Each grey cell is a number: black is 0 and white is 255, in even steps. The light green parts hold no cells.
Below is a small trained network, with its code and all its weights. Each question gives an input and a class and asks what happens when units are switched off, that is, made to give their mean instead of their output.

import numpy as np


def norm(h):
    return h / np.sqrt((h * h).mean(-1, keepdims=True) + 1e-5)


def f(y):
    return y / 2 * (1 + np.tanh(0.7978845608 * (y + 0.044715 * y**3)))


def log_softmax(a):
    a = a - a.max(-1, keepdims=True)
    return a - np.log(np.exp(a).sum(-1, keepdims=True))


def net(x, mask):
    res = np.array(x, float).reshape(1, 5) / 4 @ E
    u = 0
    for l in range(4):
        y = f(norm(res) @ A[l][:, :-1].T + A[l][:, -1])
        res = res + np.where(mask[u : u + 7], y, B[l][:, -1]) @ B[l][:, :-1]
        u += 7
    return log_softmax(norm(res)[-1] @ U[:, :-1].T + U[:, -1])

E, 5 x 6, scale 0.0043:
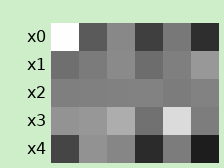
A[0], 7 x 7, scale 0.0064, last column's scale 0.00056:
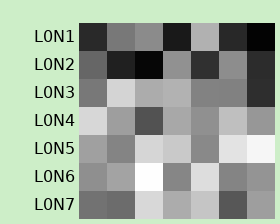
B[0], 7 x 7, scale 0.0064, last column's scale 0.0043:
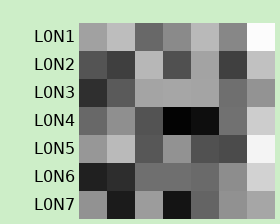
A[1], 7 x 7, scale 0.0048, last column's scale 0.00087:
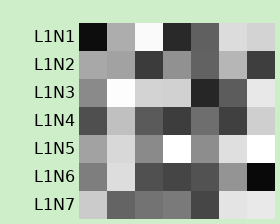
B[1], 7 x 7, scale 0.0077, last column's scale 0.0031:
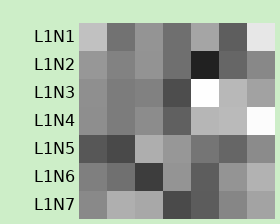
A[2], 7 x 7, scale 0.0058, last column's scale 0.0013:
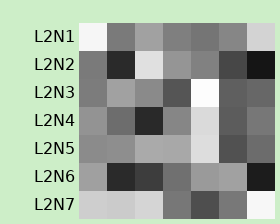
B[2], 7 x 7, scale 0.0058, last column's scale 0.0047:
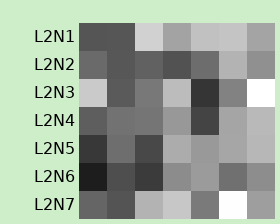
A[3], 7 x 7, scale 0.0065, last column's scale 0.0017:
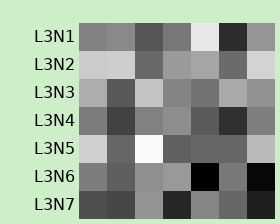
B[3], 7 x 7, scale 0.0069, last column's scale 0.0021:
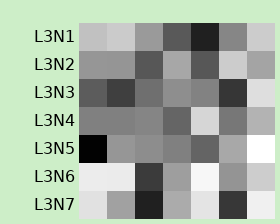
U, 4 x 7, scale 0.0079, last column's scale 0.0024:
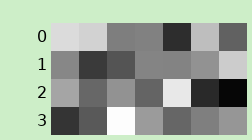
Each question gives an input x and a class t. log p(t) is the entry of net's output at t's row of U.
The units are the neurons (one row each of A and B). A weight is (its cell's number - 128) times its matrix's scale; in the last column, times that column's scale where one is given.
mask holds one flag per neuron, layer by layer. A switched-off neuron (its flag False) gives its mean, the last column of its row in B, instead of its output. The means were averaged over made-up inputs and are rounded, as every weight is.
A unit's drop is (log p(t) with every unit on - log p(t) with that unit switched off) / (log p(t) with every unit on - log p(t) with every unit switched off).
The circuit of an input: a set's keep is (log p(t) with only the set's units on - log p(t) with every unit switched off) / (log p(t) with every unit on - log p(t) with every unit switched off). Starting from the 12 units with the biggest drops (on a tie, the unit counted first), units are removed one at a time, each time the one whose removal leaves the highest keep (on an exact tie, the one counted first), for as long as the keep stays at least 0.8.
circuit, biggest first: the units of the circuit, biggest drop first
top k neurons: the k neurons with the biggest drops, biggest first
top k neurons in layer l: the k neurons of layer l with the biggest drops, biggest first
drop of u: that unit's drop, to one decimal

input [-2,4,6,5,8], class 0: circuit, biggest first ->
[L0N1; L3N1]
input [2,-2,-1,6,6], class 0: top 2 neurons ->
[L0N1; L3N1]
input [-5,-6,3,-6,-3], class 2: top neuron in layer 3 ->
[L3N5]
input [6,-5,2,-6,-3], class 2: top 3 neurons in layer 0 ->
[L0N2; L0N1; L0N4]
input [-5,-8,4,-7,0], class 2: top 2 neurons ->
[L0N2; L0N1]
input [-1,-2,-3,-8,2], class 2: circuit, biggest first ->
[L0N2; L3N7]
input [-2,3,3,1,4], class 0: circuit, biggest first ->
[L0N1; L3N2]
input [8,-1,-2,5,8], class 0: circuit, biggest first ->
[L0N1; L3N1; L0N2; L3N2]
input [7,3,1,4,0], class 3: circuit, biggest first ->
[L3N5; L2N1]
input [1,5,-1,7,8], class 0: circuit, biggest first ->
[L0N1; L3N1]
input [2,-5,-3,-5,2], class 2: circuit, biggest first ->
[L0N2; L3N4]
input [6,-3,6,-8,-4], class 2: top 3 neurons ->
[L0N2; L3N6; L3N7]
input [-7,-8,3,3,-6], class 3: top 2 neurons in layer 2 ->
[L2N3; L2N4]
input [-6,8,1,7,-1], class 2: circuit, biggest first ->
[L1N1]
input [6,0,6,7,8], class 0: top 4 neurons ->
[L0N1; L3N1; L0N2; L0N4]
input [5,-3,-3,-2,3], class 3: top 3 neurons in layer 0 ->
[L0N6; L0N5; L0N3]
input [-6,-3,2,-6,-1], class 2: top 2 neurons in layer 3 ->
[L3N5; L3N2]
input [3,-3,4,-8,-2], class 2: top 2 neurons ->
[L0N2; L3N7]
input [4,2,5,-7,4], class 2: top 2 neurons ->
[L0N2; L3N4]
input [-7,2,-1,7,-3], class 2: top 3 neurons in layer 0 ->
[L0N1; L0N7; L0N6]
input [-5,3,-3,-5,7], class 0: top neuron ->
[L2N7]
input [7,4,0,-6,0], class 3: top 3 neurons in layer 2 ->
[L2N1; L2N7; L2N5]
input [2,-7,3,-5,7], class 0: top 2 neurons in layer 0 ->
[L0N1; L0N6]
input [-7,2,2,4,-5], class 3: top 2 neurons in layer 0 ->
[L0N3; L0N5]
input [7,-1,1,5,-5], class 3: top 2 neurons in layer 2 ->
[L2N1; L2N7]
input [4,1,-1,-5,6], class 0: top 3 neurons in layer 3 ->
[L3N2; L3N7; L3N3]
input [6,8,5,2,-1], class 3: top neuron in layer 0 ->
[L0N2]
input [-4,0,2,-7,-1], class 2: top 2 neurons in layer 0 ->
[L0N1; L0N2]
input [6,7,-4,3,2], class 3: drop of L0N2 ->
0.3
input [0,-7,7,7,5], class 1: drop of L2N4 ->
0.2
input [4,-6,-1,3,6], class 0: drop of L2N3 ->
-0.1
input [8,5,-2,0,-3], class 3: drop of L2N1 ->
0.1
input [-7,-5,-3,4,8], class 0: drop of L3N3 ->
0.0
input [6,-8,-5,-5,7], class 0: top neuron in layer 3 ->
[L3N1]
